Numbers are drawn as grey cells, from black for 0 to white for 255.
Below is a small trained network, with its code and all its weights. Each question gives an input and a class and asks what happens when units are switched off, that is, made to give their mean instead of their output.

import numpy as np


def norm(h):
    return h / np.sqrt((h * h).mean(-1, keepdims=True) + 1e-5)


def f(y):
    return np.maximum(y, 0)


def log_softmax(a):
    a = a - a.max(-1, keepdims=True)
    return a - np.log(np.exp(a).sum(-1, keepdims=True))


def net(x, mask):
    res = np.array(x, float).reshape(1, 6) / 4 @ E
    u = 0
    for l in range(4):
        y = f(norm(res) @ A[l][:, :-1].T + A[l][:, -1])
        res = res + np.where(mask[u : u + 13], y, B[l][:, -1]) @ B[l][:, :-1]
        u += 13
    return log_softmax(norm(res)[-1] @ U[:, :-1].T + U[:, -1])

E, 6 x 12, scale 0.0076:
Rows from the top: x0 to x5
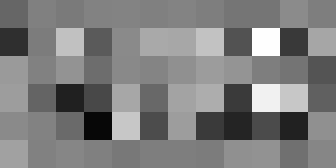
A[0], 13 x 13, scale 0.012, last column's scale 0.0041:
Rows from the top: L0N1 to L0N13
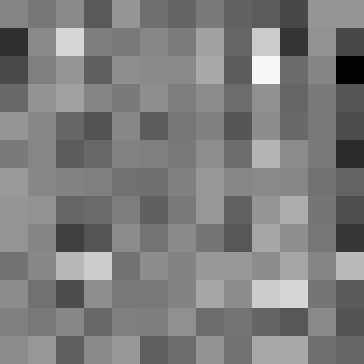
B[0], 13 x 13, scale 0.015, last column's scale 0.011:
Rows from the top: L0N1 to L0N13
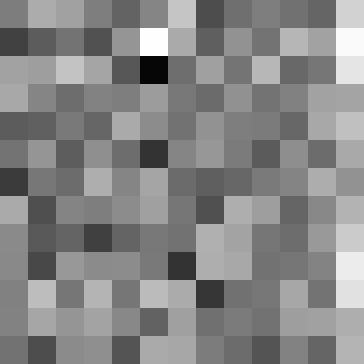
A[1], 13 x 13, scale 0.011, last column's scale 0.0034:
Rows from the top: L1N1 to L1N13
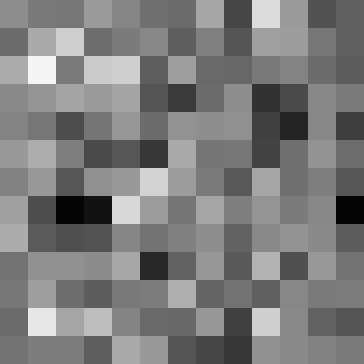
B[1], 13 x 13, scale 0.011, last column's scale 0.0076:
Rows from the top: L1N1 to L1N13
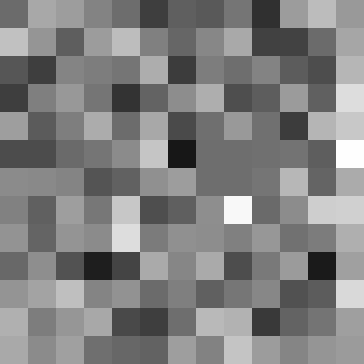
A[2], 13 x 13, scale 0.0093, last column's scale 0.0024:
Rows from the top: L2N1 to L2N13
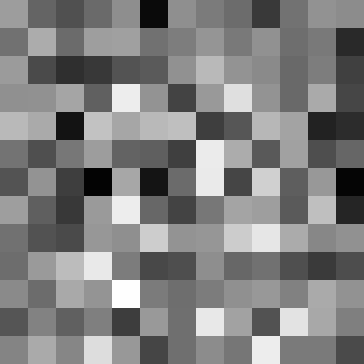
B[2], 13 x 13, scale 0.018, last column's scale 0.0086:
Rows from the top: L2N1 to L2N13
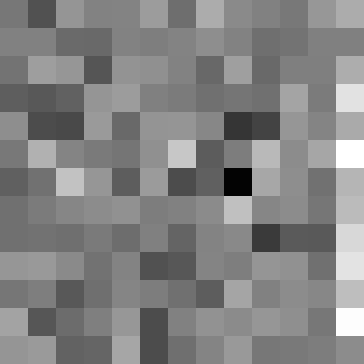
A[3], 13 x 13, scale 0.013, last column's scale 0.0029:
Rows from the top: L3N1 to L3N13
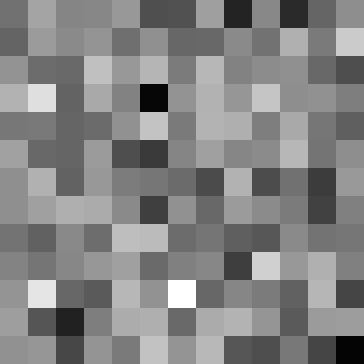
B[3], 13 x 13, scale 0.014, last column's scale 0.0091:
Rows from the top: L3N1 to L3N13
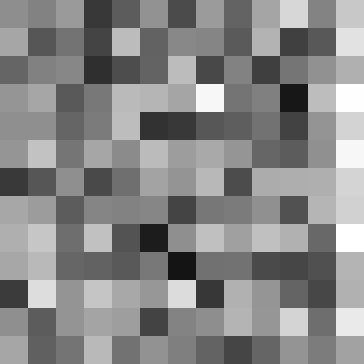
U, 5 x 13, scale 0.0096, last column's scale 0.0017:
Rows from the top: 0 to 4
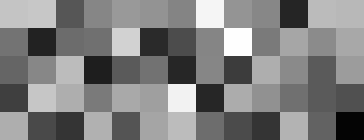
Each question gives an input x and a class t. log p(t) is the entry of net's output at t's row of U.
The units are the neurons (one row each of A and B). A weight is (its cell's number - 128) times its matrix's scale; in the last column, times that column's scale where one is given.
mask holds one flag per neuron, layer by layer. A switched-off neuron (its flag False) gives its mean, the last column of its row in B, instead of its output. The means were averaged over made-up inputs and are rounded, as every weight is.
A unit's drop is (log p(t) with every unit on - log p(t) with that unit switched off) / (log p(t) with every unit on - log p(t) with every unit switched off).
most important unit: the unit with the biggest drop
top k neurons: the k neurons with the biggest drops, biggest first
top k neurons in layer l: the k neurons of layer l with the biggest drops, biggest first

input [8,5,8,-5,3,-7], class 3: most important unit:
L0N2
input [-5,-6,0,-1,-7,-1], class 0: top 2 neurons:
(L0N2; L0N10)
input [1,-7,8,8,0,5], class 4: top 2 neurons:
(L0N11; L0N13)
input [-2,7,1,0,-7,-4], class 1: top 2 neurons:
(L0N2; L0N10)
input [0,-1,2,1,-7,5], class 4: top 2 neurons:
(L0N3; L0N11)
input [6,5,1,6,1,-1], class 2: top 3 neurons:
(L0N3; L0N9; L2N7)
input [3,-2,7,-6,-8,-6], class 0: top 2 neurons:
(L0N2; L2N6)
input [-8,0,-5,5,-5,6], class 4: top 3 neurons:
(L0N11; L0N13; L2N5)
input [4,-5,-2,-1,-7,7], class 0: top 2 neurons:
(L0N2; L0N10)
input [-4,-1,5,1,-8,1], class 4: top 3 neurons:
(L0N3; L0N11; L1N8)
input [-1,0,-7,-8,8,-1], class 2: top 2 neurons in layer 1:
(L1N3; L1N6)
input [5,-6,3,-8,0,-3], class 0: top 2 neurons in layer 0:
(L0N11; L0N2)
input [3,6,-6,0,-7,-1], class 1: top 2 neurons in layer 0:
(L0N2; L0N10)
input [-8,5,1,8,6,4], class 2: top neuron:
(L0N3)
